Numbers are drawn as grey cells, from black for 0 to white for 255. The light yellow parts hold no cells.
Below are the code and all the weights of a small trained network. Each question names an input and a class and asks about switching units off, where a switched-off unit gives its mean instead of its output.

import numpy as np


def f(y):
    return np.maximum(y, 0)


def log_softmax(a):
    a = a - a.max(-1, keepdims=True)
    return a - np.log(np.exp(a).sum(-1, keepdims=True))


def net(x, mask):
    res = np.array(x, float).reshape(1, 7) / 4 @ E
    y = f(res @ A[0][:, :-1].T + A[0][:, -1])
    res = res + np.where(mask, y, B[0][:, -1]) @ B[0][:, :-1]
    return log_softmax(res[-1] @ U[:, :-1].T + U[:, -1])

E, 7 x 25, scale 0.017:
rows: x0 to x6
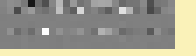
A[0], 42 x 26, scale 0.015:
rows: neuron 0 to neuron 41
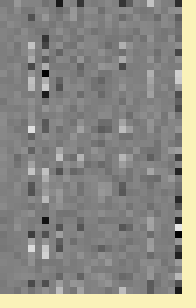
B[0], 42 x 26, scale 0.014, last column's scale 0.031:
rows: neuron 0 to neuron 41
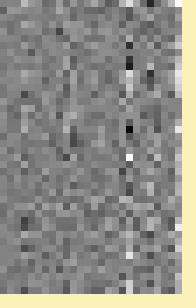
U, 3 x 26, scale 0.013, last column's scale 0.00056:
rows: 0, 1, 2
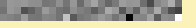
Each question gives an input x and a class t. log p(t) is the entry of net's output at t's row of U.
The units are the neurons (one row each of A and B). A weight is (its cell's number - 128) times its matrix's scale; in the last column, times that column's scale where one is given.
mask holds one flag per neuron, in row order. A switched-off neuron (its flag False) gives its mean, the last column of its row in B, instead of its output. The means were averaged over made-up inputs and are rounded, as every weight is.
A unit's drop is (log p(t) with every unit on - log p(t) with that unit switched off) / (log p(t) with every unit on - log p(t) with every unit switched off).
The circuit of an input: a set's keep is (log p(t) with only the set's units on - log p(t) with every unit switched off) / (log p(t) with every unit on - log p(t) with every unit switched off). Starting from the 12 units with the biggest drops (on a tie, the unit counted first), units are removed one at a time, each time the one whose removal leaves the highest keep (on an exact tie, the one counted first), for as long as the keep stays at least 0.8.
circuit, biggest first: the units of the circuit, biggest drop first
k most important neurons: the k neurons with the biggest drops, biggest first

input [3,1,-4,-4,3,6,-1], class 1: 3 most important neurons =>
(neuron 18; neuron 0; neuron 6)
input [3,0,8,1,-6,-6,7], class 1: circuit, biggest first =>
(neuron 31)
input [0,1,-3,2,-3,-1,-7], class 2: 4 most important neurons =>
(neuron 0; neuron 22; neuron 12; neuron 11)
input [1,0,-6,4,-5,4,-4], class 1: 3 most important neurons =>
(neuron 0; neuron 31; neuron 11)
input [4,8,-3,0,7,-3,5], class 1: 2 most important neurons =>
(neuron 41; neuron 0)
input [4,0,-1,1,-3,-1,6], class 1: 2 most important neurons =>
(neuron 0; neuron 11)
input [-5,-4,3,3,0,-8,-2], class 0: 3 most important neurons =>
(neuron 0; neuron 11; neuron 31)
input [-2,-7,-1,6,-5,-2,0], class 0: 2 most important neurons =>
(neuron 0; neuron 10)
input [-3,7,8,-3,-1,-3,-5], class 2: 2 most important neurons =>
(neuron 18; neuron 0)
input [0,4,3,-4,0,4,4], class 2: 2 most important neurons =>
(neuron 0; neuron 10)
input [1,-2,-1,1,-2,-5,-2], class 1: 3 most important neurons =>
(neuron 11; neuron 0; neuron 18)
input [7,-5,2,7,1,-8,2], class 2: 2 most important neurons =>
(neuron 9; neuron 22)
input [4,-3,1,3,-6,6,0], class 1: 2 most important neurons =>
(neuron 31; neuron 13)
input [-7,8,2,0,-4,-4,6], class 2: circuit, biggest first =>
(neuron 18)
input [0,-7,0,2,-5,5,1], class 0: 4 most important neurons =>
(neuron 0; neuron 10; neuron 35; neuron 24)
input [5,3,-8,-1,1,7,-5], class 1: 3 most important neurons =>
(neuron 0; neuron 10; neuron 11)
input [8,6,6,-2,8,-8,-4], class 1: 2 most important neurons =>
(neuron 0; neuron 41)
